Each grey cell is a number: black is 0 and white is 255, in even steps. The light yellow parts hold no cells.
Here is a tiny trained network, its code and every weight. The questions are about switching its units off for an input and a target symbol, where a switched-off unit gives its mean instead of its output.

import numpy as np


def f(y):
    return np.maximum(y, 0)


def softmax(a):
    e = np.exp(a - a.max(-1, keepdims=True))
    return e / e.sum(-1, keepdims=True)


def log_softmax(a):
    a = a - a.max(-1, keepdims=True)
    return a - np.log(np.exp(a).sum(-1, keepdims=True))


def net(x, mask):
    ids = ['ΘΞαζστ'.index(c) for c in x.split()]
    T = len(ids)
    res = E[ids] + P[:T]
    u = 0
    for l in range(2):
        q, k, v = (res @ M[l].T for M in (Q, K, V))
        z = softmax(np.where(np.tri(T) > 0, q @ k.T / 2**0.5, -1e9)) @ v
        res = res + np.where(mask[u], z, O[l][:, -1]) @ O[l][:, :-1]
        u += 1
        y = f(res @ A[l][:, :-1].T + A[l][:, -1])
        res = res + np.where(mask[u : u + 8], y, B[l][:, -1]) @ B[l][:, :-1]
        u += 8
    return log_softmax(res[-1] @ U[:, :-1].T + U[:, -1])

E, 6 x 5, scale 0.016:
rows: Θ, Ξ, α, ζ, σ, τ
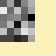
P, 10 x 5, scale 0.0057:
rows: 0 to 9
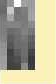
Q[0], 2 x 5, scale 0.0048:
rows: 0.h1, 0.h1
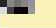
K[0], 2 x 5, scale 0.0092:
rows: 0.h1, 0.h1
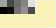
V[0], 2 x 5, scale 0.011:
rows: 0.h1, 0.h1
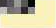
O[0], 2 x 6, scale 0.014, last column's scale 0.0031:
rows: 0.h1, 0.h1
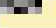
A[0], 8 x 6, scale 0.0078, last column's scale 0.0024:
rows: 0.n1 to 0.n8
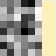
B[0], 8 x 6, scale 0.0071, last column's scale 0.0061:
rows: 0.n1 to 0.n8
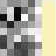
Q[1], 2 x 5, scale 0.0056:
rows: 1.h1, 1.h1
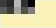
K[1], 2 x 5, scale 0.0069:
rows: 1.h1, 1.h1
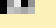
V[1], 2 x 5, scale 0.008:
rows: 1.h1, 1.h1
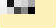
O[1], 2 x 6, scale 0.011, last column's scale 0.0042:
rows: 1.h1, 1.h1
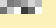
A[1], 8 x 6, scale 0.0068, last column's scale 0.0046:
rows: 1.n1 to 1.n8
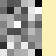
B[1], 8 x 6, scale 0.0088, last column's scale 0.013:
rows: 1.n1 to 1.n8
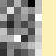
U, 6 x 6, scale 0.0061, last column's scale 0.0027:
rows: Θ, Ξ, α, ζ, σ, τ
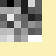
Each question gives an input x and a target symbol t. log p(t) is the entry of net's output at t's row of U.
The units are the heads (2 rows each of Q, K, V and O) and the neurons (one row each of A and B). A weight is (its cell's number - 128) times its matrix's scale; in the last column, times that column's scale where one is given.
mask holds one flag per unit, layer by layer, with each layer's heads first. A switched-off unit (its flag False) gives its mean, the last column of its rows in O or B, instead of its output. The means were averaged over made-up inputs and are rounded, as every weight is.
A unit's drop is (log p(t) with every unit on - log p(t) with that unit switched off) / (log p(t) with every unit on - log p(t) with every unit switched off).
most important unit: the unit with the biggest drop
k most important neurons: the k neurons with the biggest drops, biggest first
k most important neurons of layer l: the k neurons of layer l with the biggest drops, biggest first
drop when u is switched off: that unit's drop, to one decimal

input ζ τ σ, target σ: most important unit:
1.h1
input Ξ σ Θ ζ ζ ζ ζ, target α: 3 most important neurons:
(0.n5; 0.n6; 0.n4)
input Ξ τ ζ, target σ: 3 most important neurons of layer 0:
(0.n6; 0.n5; 0.n4)
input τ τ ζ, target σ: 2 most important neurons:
(0.n5; 0.n6)
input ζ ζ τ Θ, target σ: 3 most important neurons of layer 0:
(0.n5; 0.n4; 0.n3)
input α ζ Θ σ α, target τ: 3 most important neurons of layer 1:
(1.n1; 1.n7; 1.n8)
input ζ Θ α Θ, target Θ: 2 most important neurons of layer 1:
(1.n4; 1.n7)
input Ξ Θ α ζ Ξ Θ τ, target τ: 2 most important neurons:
(0.n5; 1.n2)
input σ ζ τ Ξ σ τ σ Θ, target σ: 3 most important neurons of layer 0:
(0.n6; 0.n5; 0.n4)
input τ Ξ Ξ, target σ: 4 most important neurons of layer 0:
(0.n6; 0.n5; 0.n4; 0.n1)
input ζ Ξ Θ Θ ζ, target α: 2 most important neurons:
(0.n5; 0.n4)
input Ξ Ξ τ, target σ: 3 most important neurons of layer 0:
(0.n6; 0.n5; 0.n4)
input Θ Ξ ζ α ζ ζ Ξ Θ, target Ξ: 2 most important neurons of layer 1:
(1.n6; 1.n8)
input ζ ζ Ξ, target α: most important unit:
1.h1
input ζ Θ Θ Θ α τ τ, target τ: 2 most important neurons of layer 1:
(1.n2; 1.n4)
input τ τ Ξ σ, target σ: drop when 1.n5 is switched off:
0.2
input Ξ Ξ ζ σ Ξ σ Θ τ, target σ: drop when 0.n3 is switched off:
0.0
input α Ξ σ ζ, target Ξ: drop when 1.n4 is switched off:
0.2
